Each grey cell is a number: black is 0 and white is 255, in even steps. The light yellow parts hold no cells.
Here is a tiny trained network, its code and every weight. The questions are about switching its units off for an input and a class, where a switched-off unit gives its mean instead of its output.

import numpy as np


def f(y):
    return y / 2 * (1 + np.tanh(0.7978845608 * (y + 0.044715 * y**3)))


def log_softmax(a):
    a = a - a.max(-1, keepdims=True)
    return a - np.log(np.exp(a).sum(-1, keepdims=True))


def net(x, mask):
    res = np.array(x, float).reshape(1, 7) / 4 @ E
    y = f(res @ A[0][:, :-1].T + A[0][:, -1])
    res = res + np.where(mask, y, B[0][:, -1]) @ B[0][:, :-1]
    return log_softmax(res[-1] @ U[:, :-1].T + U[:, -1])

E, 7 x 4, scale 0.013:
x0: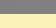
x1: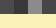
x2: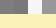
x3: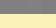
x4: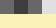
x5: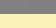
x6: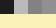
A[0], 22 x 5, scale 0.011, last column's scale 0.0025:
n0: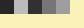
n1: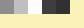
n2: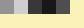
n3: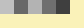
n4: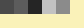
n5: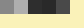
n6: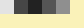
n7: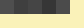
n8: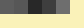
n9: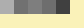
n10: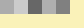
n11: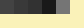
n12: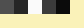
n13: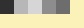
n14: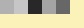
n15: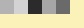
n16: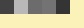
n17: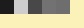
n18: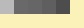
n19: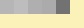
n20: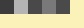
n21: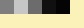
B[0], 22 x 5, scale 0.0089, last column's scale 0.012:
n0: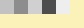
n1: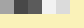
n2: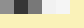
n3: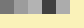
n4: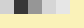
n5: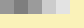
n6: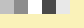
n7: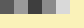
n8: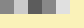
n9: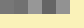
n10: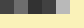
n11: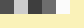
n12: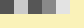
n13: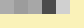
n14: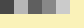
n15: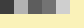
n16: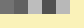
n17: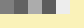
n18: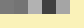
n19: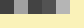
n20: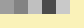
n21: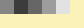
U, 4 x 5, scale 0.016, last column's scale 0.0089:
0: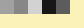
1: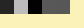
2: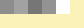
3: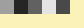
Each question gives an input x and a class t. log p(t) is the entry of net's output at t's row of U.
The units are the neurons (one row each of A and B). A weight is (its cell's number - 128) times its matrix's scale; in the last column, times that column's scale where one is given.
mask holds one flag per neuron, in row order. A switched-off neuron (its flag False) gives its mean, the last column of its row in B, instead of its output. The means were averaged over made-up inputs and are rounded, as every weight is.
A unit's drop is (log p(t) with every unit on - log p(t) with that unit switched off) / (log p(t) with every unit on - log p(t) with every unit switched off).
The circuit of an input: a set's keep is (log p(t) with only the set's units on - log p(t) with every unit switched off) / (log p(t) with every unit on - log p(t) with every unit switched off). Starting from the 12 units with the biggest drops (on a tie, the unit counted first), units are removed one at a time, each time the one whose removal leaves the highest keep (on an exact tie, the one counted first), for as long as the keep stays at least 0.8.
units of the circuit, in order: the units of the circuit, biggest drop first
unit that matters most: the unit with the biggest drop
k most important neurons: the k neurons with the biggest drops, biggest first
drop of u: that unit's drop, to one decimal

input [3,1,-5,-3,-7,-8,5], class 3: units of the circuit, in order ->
(n2)
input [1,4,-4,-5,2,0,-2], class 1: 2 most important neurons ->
(n11; n7)
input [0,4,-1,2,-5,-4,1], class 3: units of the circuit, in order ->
(n2; n21)
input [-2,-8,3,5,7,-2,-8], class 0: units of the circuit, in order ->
(n6; n2)
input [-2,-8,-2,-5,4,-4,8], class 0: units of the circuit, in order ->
(n0; n20)
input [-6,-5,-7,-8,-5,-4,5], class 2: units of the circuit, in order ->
(n2; n0)
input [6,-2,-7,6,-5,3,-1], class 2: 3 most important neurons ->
(n2; n6; n5)
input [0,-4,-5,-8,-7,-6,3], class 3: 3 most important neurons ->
(n2; n21; n5)
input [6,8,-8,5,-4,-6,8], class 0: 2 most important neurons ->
(n0; n20)
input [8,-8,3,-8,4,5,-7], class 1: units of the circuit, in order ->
(n19; n10)
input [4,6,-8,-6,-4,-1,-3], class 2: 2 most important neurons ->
(n6; n5)
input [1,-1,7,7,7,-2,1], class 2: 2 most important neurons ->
(n2; n1)
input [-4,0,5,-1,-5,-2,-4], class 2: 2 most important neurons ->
(n1; n2)
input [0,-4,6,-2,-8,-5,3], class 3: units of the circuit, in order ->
(n1)
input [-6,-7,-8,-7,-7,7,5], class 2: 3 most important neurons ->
(n2; n0; n5)
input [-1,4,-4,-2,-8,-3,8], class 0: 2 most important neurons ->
(n0; n20)
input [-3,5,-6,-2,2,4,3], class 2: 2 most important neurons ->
(n4; n0)
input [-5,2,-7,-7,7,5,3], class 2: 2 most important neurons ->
(n4; n2)
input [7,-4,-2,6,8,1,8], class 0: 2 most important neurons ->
(n0; n2)
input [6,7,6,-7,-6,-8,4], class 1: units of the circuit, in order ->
(n12)
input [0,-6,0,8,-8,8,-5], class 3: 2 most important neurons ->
(n2; n1)
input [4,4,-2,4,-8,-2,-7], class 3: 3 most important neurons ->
(n2; n1; n21)
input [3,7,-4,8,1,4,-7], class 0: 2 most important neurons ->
(n6; n18)
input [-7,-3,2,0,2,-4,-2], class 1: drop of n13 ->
0.1
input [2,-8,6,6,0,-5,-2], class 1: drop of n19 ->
0.2
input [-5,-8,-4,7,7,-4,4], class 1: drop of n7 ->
0.0
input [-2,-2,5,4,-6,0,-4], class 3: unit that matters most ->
n1
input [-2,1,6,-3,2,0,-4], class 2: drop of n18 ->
0.1
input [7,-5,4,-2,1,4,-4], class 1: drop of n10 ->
0.1
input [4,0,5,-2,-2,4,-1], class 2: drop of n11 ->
0.2
